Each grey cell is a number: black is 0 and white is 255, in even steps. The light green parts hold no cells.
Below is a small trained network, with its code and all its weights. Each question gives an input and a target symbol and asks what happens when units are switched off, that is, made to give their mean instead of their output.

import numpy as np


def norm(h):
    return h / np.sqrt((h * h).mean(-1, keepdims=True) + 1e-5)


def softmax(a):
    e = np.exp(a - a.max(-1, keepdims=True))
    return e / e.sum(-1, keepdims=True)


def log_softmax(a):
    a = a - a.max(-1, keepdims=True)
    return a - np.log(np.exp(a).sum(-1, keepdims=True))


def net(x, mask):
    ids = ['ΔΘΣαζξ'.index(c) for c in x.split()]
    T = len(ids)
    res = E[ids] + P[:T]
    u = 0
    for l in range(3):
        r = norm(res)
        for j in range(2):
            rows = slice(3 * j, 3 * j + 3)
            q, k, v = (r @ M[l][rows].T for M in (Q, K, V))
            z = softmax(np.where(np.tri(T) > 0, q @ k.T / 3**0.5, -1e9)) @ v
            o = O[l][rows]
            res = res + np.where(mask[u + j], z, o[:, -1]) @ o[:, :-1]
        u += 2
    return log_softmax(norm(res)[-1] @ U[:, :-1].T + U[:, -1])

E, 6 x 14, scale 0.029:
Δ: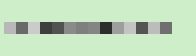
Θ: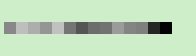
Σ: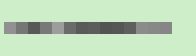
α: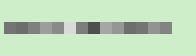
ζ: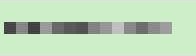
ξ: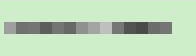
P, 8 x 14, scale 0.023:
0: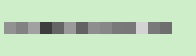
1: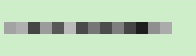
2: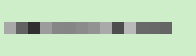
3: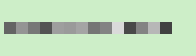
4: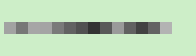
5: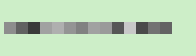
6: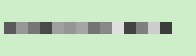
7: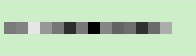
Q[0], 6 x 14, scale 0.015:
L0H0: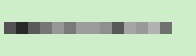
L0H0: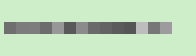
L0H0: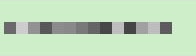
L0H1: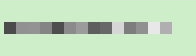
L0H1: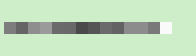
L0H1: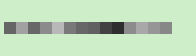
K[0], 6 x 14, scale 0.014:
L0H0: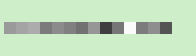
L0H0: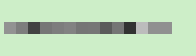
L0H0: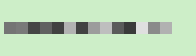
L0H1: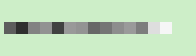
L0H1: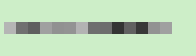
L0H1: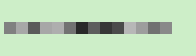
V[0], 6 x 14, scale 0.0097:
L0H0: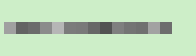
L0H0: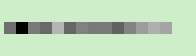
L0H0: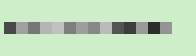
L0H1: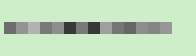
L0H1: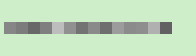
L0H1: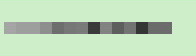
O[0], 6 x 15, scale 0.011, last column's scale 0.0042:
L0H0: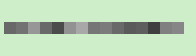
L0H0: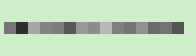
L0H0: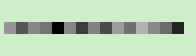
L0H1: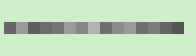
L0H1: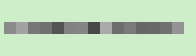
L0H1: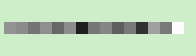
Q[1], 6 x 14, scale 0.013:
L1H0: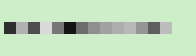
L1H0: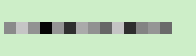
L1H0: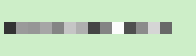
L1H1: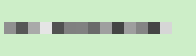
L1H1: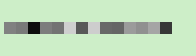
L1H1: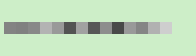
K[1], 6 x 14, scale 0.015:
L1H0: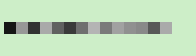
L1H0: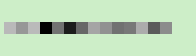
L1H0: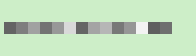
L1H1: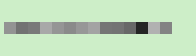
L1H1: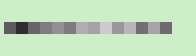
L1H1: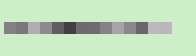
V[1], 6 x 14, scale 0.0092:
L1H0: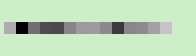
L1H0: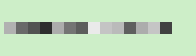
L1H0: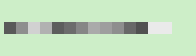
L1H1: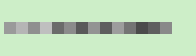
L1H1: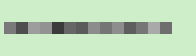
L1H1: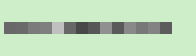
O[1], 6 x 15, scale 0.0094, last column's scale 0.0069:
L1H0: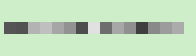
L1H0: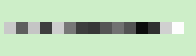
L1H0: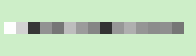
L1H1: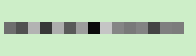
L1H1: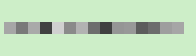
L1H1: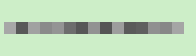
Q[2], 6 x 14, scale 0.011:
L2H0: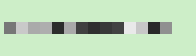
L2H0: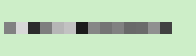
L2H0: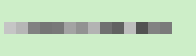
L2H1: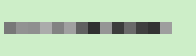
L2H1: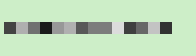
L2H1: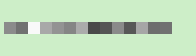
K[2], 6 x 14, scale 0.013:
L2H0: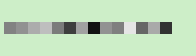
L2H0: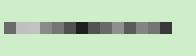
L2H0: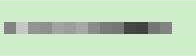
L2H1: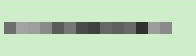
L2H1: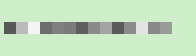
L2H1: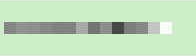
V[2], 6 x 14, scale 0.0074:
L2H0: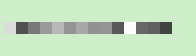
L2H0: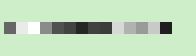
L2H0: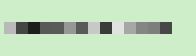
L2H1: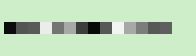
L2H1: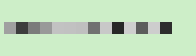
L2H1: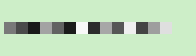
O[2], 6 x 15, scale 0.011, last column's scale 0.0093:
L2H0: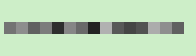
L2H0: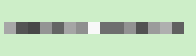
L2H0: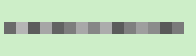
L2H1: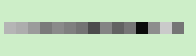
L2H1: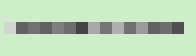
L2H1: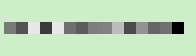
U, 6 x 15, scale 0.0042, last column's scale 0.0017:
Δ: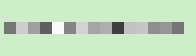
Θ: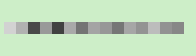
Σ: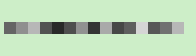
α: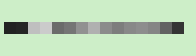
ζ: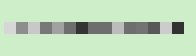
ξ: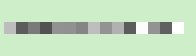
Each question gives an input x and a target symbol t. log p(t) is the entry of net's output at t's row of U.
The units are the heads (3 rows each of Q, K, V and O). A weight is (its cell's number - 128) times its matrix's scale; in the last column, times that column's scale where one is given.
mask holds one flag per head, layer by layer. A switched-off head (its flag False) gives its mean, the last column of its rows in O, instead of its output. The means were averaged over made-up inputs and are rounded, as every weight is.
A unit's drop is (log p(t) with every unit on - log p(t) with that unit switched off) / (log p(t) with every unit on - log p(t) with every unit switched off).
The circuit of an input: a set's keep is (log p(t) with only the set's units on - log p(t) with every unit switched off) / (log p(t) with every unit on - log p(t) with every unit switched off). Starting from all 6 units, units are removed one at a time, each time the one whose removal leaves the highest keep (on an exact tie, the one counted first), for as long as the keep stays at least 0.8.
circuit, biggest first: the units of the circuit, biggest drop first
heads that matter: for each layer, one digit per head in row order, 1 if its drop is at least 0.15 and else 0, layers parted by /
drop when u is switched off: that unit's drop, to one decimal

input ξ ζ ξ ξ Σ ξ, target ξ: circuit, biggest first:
L2H1, L1H0
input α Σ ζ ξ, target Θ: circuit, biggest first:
L2H1
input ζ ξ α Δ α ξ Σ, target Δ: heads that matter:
01 / 01 / 11
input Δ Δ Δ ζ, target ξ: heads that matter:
10 / 00 / 01
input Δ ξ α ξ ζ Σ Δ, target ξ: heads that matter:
10 / 00 / 01
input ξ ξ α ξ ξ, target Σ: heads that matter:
00 / 01 / 00
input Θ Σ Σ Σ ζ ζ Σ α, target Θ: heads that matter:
01 / 10 / 10
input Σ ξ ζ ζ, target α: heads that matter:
00 / 11 / 00
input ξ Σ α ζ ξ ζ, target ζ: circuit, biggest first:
L2H1, L0H0
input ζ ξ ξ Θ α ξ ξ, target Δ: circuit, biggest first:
L0H1, L2H1, L2H0
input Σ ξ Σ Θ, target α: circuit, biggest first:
L1H0, L0H0
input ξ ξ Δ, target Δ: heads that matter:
10 / 00 / 00
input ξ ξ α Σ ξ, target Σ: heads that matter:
10 / 01 / 10
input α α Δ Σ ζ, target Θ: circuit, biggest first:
L1H0
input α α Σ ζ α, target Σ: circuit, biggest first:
L1H1, L2H0
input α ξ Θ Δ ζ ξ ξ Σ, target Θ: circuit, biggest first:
L1H0, L2H0
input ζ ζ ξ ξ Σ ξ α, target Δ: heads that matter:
01 / 11 / 11
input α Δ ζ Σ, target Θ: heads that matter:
00 / 01 / 01
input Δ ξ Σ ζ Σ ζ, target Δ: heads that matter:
10 / 00 / 00
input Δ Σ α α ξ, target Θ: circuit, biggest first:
L1H0
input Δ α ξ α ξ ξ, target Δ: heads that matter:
10 / 10 / 00
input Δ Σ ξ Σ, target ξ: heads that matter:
10 / 00 / 01
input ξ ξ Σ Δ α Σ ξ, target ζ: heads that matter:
00 / 10 / 00
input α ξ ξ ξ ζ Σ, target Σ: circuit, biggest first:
L0H0, L2H0
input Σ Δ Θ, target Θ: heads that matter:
00 / 00 / 00
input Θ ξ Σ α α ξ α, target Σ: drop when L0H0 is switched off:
0.0
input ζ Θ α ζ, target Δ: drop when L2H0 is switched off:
0.2
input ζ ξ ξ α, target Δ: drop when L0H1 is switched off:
0.5
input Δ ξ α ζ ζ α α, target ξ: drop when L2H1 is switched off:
0.7
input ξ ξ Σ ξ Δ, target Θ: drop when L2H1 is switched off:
0.0
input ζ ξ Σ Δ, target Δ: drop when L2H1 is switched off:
0.3
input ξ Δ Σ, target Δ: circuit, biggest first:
L0H0
